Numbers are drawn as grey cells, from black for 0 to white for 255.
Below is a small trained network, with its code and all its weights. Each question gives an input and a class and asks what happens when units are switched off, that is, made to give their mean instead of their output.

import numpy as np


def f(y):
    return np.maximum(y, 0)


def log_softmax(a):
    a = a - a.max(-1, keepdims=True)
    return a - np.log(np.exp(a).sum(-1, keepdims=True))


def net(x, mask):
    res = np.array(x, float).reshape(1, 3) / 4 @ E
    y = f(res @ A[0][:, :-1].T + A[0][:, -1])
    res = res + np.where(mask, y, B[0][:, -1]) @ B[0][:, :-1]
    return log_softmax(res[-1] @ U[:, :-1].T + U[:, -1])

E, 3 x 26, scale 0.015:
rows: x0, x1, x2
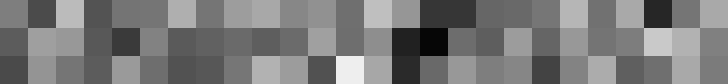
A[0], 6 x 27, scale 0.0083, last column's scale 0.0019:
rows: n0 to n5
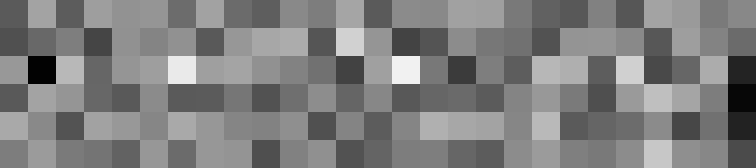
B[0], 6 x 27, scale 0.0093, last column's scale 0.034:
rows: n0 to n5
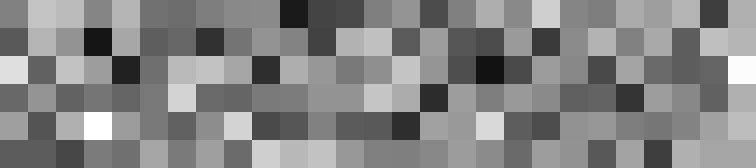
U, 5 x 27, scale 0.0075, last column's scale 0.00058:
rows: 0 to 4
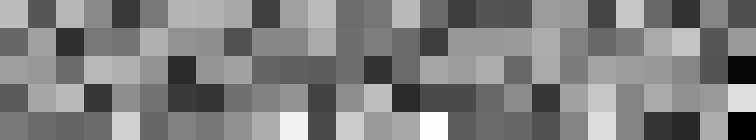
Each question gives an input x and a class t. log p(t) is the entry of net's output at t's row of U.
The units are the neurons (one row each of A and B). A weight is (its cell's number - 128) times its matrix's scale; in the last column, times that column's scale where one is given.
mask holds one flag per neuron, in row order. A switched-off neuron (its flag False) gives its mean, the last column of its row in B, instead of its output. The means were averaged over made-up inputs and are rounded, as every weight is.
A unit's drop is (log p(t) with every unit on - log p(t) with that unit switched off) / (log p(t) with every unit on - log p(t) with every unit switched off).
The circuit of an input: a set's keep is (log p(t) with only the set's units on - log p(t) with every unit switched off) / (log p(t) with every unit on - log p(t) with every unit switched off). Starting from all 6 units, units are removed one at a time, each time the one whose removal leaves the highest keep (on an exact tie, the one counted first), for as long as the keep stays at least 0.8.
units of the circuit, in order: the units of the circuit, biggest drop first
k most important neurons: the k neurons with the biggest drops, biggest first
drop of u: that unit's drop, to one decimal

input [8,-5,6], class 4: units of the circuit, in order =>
n1
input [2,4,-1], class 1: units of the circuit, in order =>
n2, n1
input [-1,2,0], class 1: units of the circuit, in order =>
n2, n1
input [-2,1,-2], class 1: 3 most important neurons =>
n2, n4, n1
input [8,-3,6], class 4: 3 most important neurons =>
n1, n0, n2
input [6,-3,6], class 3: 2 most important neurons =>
n1, n5
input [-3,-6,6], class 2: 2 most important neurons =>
n0, n4
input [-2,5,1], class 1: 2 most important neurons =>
n2, n3
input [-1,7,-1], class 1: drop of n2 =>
0.4
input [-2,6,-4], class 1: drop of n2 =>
0.5
